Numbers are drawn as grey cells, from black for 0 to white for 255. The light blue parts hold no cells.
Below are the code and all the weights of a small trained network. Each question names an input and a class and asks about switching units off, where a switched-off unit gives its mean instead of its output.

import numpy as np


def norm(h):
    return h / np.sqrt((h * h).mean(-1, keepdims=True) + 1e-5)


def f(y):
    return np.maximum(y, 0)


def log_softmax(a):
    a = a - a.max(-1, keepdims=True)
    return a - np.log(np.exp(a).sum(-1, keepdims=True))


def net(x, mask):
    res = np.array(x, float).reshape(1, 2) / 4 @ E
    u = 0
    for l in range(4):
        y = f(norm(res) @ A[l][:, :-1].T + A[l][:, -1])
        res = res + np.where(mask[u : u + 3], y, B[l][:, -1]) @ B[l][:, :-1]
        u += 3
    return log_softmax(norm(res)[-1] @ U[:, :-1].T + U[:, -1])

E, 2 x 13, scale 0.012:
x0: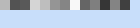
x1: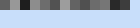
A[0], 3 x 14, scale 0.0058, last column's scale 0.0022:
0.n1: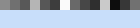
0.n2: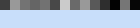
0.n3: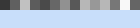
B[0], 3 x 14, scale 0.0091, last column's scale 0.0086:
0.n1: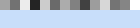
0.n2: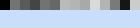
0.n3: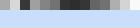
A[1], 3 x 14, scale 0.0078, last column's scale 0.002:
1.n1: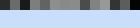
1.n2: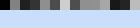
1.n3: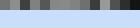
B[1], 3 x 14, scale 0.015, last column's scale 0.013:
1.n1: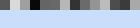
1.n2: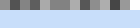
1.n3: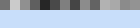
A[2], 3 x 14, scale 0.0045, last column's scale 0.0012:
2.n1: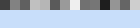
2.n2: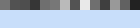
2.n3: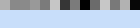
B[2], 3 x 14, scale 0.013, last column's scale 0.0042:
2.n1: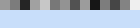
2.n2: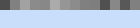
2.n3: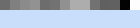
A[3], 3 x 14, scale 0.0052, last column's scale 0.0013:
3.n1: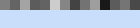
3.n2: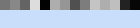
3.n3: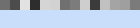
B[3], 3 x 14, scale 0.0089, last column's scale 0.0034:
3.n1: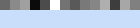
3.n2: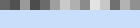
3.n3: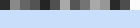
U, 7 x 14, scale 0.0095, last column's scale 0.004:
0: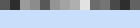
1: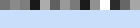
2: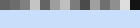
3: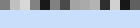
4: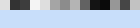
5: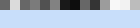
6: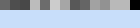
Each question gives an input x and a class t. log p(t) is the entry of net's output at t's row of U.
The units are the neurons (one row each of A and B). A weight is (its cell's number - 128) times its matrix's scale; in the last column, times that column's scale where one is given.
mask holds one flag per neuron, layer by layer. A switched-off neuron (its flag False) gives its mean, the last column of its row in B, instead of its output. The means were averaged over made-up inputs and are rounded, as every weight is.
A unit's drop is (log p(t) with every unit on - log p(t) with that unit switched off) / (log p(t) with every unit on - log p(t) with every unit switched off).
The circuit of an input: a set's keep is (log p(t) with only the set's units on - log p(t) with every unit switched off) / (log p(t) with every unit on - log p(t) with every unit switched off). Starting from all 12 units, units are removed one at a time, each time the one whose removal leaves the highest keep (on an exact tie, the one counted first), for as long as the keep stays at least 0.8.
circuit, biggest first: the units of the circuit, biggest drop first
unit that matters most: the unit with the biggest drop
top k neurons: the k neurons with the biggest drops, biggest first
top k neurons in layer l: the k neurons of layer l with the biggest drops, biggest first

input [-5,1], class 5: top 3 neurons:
[0.n3 1.n2 0.n1]
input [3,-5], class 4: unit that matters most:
1.n1
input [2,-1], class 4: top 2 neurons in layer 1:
[1.n1 1.n2]
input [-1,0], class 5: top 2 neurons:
[0.n3 1.n2]
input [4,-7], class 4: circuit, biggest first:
[1.n1 0.n1]
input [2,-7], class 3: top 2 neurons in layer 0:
[0.n2 0.n1]
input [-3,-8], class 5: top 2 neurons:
[1.n2 0.n3]
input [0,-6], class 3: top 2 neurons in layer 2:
[2.n3 2.n1]
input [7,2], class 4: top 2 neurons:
[0.n2 1.n2]
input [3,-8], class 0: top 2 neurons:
[0.n3 3.n3]
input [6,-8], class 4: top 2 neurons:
[1.n1 0.n1]
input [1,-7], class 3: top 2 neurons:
[1.n2 0.n1]
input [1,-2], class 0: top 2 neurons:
[3.n3 1.n1]
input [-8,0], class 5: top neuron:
[0.n3]
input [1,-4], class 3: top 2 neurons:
[1.n2 0.n2]
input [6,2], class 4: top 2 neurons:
[0.n2 1.n2]
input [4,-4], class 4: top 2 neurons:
[0.n1 1.n1]
